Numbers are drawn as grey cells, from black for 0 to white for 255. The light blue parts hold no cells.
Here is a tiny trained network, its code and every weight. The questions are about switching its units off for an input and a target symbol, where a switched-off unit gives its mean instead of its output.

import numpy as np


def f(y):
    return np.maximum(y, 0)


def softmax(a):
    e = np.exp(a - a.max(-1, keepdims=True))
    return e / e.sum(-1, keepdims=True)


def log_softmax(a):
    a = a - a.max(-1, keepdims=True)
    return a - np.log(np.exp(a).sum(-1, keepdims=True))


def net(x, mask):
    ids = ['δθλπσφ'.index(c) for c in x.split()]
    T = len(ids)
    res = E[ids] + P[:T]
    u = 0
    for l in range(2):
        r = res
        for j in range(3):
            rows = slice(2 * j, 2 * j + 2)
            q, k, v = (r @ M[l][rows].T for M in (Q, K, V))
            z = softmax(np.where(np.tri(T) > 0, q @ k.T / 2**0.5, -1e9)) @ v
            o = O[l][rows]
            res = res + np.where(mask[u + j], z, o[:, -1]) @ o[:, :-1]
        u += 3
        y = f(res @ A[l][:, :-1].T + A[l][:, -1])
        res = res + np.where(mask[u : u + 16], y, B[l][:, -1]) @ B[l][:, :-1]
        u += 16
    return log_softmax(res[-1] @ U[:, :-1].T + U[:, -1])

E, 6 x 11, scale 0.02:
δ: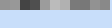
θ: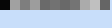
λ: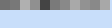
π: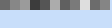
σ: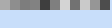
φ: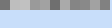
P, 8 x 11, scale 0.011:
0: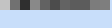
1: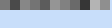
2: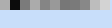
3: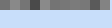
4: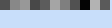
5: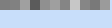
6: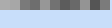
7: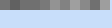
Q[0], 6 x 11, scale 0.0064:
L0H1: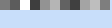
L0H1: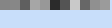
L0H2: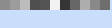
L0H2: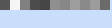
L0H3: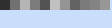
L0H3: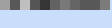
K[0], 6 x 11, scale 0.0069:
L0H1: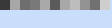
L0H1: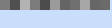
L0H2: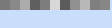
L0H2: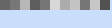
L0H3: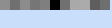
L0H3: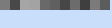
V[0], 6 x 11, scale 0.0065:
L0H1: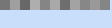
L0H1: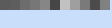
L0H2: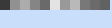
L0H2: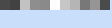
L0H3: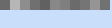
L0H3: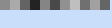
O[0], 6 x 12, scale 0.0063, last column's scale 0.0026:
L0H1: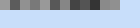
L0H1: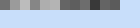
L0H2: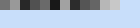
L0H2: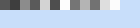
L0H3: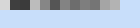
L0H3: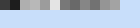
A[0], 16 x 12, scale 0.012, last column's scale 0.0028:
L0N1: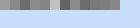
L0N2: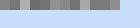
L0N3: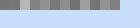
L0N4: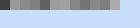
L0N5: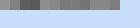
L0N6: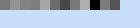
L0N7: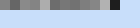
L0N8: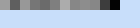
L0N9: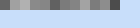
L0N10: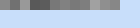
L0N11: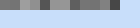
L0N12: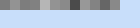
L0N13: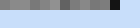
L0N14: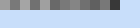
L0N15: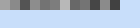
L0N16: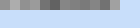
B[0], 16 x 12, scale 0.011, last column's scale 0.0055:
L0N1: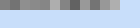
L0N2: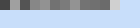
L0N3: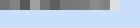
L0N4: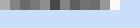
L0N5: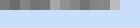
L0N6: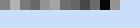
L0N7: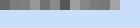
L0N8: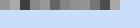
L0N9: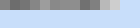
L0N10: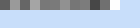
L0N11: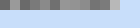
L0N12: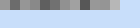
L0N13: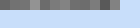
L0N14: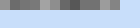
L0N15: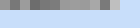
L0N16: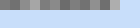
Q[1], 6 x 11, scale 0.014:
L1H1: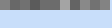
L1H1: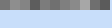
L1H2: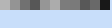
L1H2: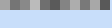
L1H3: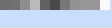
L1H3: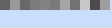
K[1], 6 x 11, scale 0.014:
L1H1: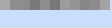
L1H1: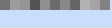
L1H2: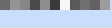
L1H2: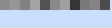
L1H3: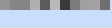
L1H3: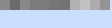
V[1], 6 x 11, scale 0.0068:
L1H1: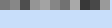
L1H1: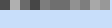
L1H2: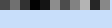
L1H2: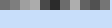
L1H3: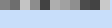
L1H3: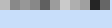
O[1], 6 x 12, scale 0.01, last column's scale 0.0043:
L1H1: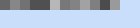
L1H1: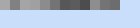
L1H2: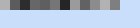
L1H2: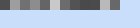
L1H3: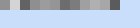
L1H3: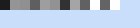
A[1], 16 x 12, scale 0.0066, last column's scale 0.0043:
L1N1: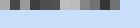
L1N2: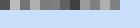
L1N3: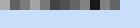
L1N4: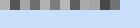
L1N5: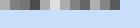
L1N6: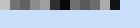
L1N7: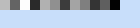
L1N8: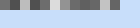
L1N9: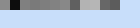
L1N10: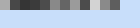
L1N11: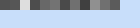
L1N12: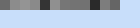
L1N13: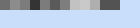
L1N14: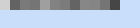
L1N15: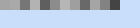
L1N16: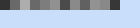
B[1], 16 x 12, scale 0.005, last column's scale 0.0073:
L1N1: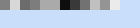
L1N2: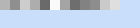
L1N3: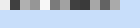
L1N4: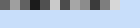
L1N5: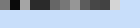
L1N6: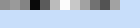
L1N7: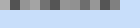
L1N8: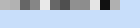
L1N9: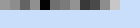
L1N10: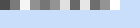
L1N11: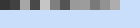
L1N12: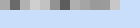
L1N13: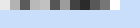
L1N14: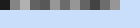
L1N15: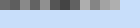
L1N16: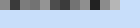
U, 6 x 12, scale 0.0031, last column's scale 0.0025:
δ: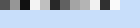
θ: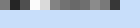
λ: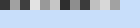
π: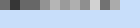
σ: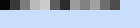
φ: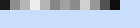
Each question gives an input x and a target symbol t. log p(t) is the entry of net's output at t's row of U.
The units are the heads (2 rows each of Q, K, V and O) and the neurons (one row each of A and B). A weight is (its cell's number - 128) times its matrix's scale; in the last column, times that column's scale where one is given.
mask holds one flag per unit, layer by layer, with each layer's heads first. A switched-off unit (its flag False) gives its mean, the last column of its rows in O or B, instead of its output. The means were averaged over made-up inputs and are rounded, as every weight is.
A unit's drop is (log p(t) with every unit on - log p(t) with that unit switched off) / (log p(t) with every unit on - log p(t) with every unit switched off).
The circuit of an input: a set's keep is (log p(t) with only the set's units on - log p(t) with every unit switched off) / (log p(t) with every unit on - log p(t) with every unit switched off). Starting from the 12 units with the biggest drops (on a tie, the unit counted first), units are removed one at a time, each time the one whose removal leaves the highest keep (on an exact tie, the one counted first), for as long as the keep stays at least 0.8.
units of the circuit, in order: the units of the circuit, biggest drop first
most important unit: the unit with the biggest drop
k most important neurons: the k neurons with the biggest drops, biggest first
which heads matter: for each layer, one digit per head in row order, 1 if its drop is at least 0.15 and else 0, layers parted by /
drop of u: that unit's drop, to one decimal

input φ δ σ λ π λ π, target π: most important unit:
L0H2
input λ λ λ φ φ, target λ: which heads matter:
000 / 011
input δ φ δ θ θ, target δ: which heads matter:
000 / 010
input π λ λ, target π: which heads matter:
000 / 010
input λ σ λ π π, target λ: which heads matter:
000 / 011
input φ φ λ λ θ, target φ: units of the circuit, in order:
(L0H2; L1H2; L0N16; L0N10)
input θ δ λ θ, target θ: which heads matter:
010 / 001
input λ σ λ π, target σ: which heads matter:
000 / 001
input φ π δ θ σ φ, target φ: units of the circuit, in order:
(L1H2; L0H2)
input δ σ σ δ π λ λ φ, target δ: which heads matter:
010 / 010
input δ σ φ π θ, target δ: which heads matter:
010 / 010
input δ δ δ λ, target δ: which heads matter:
000 / 010
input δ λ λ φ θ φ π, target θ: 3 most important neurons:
(L0N6; L0N4; L1N3)
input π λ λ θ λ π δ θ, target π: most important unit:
L1H2
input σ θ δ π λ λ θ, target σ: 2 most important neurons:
(L0N8; L1N11)
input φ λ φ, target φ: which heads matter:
000 / 010
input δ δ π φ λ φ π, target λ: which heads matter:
010 / 011
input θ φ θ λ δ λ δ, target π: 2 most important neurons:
(L0N15; L1N5)
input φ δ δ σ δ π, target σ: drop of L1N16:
0.2
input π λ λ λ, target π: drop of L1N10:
0.1
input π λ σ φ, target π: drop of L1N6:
0.7
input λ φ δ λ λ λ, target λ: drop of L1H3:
0.2
